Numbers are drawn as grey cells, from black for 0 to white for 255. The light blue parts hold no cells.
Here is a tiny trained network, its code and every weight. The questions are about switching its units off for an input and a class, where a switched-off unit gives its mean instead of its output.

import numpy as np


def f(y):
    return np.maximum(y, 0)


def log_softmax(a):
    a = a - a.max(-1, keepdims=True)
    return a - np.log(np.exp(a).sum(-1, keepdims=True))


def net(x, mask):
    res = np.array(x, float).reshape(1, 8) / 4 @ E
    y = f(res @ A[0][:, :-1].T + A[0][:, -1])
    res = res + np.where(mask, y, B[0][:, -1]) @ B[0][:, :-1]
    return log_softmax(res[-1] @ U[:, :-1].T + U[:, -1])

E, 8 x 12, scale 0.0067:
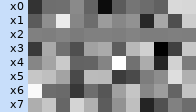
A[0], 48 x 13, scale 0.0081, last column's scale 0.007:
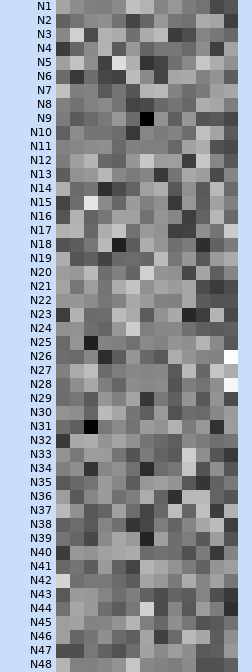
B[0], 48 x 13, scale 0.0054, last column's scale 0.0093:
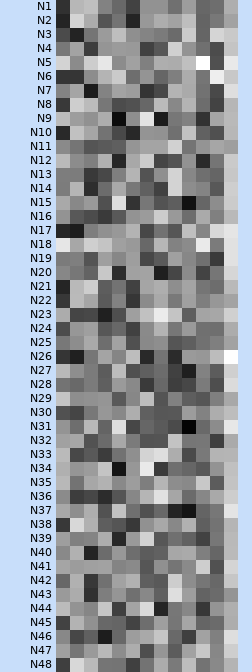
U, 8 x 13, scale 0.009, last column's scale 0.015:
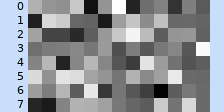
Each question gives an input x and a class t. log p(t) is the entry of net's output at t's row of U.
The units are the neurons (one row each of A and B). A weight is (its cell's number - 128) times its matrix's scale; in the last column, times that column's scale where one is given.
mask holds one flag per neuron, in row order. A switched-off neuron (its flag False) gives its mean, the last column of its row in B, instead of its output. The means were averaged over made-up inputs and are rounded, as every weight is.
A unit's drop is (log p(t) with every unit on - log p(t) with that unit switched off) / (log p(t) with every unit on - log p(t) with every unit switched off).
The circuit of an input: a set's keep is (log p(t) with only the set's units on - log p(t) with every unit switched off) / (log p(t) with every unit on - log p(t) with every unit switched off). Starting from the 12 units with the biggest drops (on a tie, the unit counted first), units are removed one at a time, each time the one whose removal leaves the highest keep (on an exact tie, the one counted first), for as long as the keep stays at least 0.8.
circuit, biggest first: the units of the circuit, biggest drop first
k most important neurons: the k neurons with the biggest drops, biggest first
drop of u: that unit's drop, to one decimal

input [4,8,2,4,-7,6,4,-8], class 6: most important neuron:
N27
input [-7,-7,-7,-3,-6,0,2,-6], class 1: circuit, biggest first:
N21, N48
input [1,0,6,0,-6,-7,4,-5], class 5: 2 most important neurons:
N18, N47
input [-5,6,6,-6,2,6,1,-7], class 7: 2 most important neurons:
N6, N26
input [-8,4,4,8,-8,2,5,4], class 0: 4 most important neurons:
N39, N9, N34, N29
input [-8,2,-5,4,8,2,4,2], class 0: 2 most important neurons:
N12, N20
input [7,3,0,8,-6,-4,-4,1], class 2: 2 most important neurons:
N23, N16
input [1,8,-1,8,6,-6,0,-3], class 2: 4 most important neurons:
N23, N16, N31, N37
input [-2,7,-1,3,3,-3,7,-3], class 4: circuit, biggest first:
N14, N7
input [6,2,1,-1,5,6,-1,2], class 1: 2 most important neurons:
N10, N8
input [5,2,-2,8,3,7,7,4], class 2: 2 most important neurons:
N23, N16
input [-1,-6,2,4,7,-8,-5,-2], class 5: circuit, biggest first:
N18, N35
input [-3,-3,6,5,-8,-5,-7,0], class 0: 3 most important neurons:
N9, N39, N34
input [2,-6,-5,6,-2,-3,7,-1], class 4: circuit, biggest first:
N7
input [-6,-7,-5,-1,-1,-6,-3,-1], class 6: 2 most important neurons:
N31, N5
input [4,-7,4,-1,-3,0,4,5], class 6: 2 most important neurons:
N31, N37
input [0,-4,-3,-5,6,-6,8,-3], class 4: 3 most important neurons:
N7, N42, N14
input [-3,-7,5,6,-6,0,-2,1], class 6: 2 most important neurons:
N31, N37
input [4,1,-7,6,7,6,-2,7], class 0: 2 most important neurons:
N12, N20
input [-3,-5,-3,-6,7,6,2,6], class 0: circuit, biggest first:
N20
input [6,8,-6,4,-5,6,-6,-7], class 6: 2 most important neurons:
N15, N27
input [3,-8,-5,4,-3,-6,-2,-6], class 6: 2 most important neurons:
N31, N5
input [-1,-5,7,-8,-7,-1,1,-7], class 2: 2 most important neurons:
N46, N33
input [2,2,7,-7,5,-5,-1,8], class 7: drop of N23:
0.3
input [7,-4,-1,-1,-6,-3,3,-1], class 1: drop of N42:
0.0
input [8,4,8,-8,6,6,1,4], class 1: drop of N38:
0.2
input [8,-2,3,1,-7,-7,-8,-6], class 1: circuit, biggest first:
N38
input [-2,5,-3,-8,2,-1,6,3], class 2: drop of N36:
0.2
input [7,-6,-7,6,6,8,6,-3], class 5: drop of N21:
0.1
